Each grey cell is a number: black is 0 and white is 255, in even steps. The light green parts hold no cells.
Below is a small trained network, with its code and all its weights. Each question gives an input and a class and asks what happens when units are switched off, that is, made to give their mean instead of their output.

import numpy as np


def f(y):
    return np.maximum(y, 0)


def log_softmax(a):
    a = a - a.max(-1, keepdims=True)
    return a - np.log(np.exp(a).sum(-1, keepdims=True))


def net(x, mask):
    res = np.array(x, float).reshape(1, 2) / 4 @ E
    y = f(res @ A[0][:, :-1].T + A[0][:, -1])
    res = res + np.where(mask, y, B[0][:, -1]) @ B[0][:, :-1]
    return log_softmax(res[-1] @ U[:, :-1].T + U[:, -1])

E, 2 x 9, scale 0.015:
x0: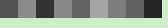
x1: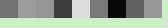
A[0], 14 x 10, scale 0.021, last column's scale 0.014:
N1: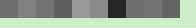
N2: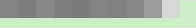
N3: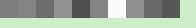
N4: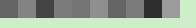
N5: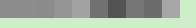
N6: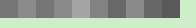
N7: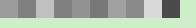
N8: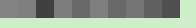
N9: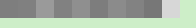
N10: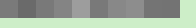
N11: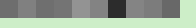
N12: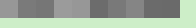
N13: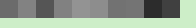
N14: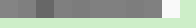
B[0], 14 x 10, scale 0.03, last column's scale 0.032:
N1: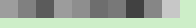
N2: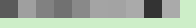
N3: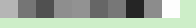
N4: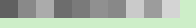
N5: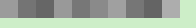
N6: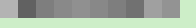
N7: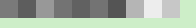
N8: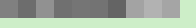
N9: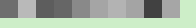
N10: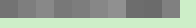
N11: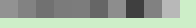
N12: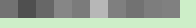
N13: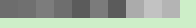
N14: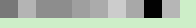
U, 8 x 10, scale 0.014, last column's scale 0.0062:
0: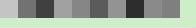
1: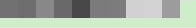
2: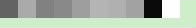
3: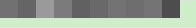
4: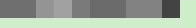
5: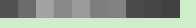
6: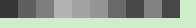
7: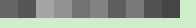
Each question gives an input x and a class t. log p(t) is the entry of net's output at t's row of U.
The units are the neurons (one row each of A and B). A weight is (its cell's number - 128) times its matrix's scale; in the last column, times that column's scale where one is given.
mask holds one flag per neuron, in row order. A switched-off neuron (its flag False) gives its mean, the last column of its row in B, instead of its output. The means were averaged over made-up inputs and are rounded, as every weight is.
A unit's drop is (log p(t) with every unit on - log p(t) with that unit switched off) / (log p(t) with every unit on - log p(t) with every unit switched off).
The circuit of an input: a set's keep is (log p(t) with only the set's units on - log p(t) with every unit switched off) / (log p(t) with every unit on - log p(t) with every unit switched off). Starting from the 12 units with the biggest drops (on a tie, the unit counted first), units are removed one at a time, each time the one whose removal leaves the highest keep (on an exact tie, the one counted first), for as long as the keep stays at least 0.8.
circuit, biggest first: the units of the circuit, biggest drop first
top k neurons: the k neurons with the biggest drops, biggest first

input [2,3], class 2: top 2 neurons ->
[N3; N7]
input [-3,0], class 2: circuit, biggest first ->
[N13; N3]
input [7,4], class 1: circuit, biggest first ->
[N4]
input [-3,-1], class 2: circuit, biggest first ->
[N13; N3]
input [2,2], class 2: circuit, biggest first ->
[N3; N7]
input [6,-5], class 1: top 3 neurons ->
[N4; N13; N1]
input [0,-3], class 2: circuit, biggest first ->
[N1; N7]
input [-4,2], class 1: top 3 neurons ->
[N7; N3; N14]
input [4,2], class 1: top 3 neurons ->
[N3; N13; N2]
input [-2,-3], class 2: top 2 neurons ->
[N1; N11]
